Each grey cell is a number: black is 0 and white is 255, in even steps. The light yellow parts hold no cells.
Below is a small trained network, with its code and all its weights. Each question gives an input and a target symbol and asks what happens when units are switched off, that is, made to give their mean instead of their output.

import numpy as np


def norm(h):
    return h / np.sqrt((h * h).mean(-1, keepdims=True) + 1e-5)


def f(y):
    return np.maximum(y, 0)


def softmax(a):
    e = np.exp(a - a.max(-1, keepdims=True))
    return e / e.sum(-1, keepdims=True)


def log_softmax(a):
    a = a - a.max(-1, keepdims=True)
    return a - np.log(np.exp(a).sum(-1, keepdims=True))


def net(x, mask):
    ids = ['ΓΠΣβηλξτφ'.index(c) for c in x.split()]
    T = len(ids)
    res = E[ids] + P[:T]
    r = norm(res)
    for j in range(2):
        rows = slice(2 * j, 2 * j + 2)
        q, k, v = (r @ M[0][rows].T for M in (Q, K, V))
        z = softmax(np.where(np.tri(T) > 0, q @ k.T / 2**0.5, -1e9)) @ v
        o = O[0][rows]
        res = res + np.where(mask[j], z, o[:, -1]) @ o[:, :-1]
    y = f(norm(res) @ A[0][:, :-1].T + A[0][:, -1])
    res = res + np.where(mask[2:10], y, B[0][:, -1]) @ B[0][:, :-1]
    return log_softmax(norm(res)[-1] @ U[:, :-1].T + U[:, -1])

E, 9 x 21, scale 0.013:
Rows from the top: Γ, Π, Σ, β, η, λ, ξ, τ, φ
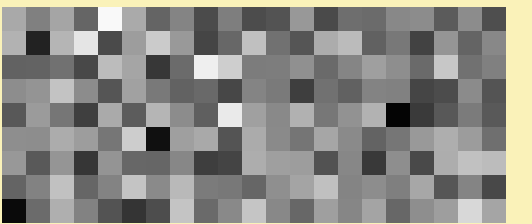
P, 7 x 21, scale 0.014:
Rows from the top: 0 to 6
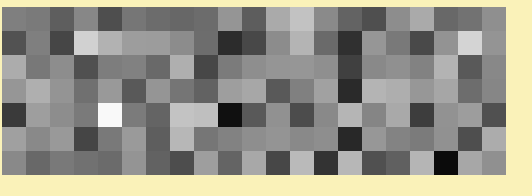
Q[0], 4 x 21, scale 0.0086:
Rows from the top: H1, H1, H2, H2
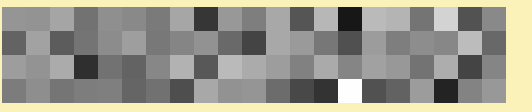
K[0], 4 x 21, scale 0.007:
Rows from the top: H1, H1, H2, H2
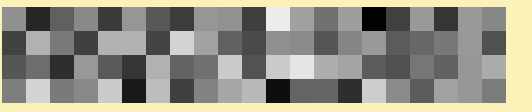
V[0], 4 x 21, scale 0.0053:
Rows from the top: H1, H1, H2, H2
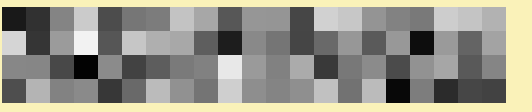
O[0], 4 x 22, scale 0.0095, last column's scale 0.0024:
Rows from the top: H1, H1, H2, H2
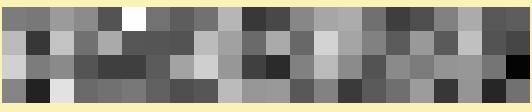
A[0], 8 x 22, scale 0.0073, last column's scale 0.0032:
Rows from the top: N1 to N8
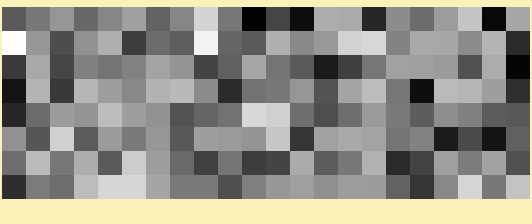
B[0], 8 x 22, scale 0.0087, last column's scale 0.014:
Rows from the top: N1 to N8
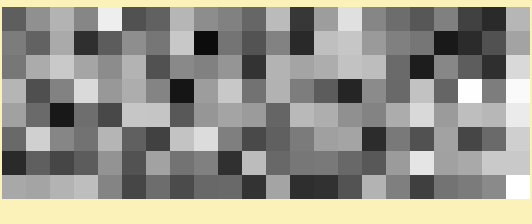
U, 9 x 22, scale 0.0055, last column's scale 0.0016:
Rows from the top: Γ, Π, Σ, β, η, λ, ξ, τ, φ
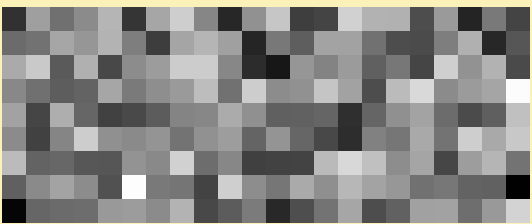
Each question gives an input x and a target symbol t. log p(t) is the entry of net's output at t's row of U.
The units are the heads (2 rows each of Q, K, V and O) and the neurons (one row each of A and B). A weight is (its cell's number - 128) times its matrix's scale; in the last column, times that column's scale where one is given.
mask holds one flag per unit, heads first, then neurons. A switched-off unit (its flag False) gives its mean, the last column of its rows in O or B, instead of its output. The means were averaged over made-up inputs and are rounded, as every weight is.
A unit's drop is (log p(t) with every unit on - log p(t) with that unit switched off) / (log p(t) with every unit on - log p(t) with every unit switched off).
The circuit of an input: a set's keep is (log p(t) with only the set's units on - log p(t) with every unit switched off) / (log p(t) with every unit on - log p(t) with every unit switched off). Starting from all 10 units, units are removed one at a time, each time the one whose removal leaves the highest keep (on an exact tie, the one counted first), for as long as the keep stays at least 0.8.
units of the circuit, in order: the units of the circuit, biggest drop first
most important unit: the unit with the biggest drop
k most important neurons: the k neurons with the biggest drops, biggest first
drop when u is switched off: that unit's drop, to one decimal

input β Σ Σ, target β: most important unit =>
H2
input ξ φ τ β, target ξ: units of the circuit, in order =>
(H2 N2)
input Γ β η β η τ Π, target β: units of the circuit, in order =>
(H1 N8)
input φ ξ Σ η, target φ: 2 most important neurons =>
(N7 N4)
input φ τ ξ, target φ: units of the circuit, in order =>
(H1 N7)
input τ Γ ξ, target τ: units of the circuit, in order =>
(H1 N3 H2 N8)
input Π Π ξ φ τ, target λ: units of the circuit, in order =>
(H2 N4)
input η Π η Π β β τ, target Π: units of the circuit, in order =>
(H1 N6)
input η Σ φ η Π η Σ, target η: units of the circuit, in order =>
(H2 H1)
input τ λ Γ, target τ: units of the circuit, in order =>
(H1 N3 H2 N8)
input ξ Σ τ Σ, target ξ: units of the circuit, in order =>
(N2 H2)
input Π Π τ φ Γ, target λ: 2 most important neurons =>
(N4 N6)
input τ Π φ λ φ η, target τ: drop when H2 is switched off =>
0.2
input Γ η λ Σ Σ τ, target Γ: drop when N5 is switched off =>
0.1
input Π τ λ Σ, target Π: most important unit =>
H1
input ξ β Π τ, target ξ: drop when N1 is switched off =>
0.0
